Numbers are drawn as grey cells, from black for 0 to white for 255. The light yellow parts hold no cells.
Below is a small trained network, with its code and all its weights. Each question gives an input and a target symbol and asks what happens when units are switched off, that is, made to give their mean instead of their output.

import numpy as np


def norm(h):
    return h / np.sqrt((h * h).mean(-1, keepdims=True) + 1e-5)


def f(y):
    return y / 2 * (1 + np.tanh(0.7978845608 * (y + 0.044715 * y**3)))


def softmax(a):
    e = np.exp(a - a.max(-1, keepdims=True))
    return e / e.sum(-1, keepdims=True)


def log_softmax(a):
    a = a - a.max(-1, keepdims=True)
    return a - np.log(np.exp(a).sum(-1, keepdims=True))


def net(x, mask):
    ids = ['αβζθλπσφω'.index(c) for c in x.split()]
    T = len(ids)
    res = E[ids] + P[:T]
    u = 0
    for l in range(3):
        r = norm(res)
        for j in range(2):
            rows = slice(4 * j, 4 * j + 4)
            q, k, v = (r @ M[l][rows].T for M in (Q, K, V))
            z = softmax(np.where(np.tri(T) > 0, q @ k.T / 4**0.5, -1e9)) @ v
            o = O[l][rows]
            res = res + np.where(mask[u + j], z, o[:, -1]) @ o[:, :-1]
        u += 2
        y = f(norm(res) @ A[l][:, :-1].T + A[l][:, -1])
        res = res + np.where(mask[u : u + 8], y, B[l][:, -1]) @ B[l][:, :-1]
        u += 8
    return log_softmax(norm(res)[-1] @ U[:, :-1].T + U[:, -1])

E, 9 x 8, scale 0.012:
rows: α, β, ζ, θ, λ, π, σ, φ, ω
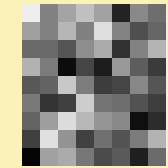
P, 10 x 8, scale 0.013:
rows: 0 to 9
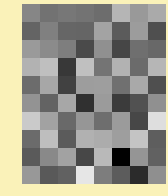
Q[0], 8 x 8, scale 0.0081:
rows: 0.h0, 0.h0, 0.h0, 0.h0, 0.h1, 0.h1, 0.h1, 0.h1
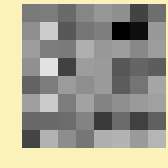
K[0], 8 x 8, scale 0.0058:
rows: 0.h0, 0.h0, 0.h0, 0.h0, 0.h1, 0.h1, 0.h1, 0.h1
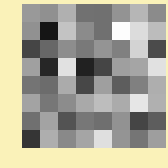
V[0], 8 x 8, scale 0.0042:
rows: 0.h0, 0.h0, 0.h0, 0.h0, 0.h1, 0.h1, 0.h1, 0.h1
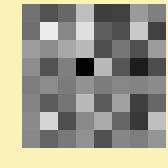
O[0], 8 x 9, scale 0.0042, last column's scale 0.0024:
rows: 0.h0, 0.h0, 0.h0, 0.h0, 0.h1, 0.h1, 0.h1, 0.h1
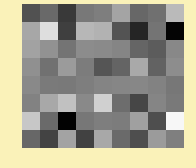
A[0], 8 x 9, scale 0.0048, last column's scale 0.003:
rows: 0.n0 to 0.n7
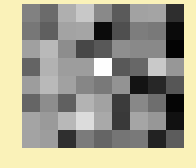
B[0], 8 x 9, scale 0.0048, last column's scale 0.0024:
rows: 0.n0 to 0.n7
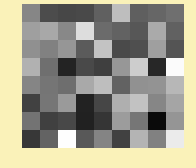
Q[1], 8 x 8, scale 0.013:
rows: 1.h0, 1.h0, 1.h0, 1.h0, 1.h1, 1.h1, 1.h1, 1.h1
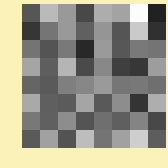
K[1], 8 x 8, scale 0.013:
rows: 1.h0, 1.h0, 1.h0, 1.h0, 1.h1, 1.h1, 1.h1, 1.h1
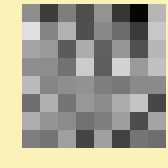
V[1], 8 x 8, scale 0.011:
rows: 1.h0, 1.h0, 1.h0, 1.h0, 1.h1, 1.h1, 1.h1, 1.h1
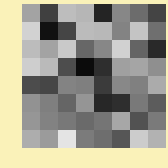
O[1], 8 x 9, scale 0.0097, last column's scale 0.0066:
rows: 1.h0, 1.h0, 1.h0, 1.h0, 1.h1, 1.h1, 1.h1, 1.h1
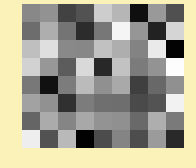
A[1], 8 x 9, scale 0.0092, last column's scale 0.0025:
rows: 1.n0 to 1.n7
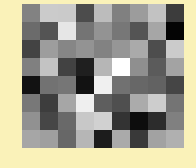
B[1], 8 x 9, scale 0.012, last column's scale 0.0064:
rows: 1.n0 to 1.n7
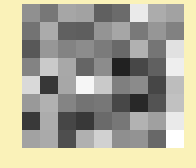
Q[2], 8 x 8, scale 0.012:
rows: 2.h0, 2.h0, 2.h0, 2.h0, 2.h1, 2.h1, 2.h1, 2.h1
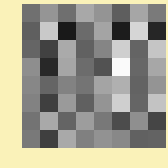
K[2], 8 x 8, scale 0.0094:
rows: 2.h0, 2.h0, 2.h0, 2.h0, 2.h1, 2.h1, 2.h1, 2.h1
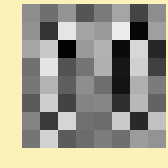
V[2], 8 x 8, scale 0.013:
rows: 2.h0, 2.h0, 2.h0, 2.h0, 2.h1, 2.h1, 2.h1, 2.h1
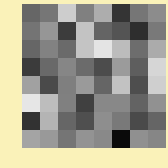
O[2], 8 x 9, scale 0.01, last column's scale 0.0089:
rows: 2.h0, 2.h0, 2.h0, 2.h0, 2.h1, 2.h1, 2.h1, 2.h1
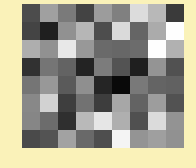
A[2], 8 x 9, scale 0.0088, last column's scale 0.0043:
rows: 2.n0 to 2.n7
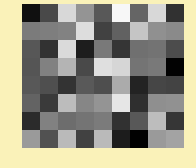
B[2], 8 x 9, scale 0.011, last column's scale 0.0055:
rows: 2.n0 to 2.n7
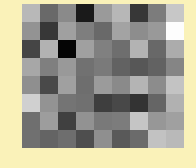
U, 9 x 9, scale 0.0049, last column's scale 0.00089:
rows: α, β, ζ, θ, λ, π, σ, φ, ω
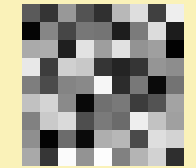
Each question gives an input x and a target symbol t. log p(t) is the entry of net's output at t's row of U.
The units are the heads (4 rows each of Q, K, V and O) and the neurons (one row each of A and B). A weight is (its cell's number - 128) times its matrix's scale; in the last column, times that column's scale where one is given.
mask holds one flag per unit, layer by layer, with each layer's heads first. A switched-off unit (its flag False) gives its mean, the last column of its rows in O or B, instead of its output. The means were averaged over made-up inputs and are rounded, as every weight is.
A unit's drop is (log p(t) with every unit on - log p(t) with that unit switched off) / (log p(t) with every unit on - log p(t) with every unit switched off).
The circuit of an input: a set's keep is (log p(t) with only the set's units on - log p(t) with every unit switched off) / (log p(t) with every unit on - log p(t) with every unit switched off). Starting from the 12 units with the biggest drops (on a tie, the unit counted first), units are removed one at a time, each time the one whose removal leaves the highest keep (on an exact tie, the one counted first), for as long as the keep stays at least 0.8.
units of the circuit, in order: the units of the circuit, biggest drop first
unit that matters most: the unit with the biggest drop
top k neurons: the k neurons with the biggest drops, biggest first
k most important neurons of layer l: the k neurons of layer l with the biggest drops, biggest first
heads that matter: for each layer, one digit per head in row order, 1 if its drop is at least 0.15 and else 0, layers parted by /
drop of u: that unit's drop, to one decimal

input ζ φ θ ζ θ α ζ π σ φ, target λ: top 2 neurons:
1.n4, 1.n3
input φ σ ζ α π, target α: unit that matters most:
1.h0
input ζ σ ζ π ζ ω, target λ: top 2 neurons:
1.n4, 1.n3
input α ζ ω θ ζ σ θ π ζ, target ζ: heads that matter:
00 / 10 / 00
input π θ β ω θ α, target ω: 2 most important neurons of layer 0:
0.n7, 0.n5
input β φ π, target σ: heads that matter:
00 / 11 / 00
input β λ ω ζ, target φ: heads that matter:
01 / 10 / 00
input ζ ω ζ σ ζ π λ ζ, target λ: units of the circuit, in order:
1.h0, 1.n3
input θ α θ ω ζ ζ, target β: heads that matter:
00 / 10 / 00
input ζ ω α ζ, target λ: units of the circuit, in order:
2.h0, 1.h0
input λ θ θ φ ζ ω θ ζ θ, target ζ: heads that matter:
00 / 11 / 00
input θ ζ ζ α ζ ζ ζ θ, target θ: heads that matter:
00 / 01 / 10
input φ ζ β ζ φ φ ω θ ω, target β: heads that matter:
00 / 11 / 00
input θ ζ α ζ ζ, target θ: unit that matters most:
2.h0
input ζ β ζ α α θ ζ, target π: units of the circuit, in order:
1.h0, 1.n3
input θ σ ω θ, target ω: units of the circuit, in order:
1.h0, 1.n4
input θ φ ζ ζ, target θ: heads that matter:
00 / 10 / 00
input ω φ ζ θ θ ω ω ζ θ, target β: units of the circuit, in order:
1.h0, 1.n6
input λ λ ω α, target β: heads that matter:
00 / 11 / 00
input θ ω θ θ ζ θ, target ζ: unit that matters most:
1.n7
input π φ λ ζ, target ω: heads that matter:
00 / 10 / 11
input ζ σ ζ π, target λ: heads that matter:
00 / 11 / 10
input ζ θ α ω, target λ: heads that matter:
00 / 01 / 11
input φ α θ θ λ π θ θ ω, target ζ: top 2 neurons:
1.n7, 1.n5
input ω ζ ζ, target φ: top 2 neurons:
2.n0, 1.n5
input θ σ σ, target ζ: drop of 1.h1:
-0.1
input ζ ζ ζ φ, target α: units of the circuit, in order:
1.h0
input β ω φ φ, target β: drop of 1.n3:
0.1
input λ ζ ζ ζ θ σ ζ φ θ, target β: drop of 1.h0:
0.2
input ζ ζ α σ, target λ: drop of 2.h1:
0.4
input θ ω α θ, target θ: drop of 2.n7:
-0.1
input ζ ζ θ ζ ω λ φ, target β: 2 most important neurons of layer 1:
1.n6, 1.n7
